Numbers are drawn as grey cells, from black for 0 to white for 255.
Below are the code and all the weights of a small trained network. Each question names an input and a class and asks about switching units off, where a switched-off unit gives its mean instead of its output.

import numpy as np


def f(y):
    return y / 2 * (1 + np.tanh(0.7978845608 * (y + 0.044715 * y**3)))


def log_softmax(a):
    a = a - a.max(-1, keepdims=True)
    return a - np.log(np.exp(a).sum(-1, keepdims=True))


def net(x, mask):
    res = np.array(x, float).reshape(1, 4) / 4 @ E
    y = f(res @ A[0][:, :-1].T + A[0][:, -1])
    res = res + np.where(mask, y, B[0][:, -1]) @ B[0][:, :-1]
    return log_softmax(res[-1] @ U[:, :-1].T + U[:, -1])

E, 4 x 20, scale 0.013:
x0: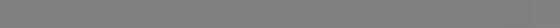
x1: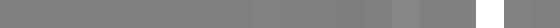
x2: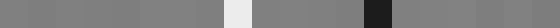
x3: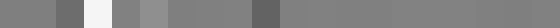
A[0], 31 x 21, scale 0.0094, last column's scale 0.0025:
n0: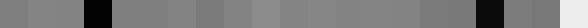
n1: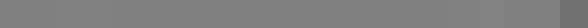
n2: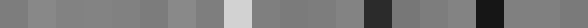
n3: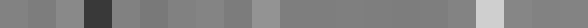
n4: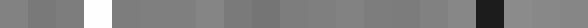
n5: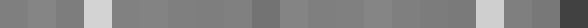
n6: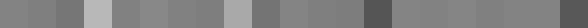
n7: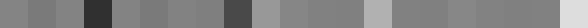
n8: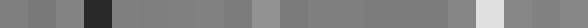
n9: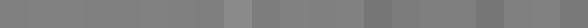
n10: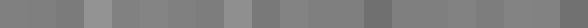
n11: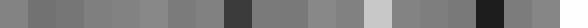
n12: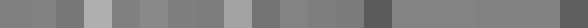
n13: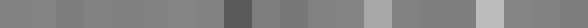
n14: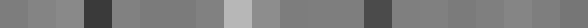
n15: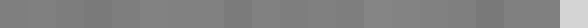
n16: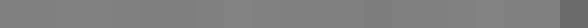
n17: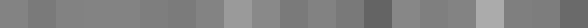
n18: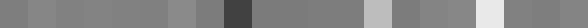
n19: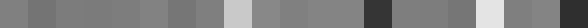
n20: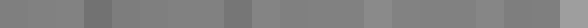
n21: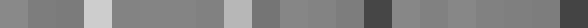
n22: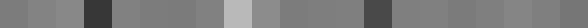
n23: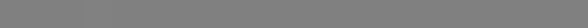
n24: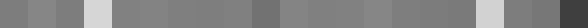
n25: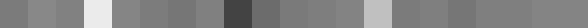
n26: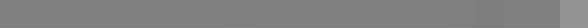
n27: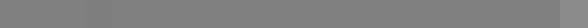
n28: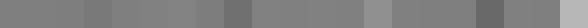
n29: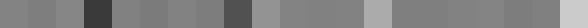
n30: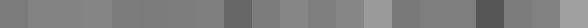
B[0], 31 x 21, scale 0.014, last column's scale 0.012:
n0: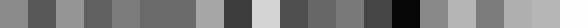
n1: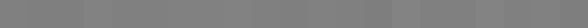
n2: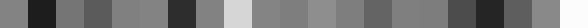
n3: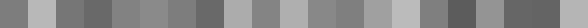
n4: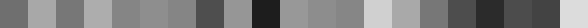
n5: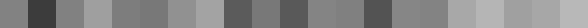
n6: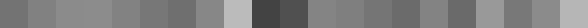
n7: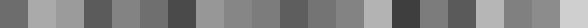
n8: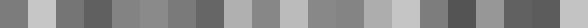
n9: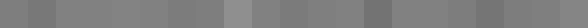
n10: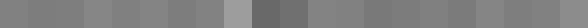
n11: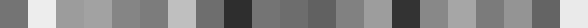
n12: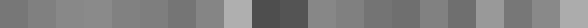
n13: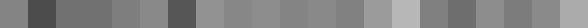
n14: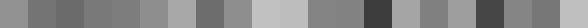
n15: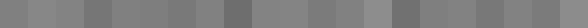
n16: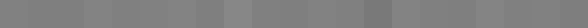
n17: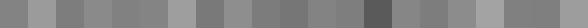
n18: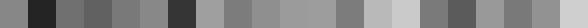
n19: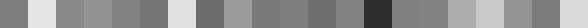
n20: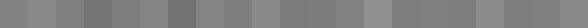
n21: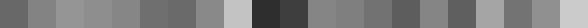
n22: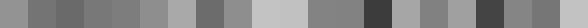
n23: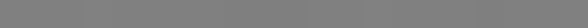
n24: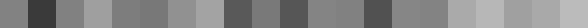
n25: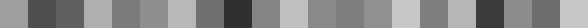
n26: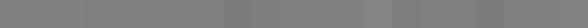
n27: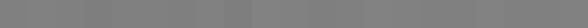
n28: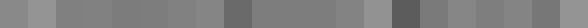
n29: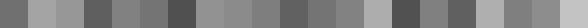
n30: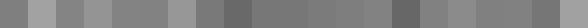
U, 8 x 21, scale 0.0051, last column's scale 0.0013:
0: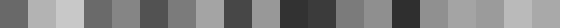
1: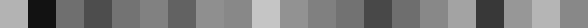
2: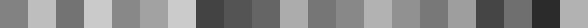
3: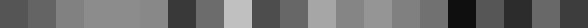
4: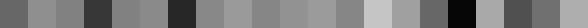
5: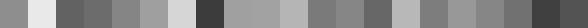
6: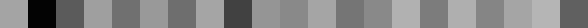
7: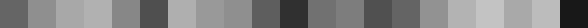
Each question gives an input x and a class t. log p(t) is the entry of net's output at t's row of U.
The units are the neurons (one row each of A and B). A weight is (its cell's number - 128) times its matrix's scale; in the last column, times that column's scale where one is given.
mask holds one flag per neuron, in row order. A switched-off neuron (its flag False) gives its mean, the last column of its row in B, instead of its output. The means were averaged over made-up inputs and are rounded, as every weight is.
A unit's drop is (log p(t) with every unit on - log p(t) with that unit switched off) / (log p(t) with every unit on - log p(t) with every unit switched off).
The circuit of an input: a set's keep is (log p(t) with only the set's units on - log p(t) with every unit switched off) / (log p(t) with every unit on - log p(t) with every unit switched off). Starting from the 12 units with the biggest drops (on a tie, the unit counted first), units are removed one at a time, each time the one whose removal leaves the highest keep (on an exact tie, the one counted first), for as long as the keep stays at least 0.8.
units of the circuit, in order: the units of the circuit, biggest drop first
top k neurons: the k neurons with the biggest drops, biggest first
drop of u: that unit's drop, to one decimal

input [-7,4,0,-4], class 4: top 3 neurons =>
n11; n25; n18
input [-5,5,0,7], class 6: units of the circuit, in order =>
n25; n18
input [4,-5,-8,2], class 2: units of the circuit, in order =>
n25
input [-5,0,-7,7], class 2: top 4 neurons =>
n4; n11; n0; n2
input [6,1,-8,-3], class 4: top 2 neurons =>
n18; n13
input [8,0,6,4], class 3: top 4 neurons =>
n2; n0; n11; n4
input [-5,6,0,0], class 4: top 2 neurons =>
n18; n8
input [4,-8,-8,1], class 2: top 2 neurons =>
n4; n25
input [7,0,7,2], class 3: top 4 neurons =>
n2; n0; n11; n21
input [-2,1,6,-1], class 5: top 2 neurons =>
n19; n0
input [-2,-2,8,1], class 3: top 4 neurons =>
n2; n21; n0; n6
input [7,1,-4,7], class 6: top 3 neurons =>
n24; n5; n18
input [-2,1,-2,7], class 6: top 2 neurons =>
n24; n5
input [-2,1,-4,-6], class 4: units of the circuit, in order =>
n8
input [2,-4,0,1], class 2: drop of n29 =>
0.1
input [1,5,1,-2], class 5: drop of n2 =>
0.2
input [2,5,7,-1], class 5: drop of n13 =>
0.0
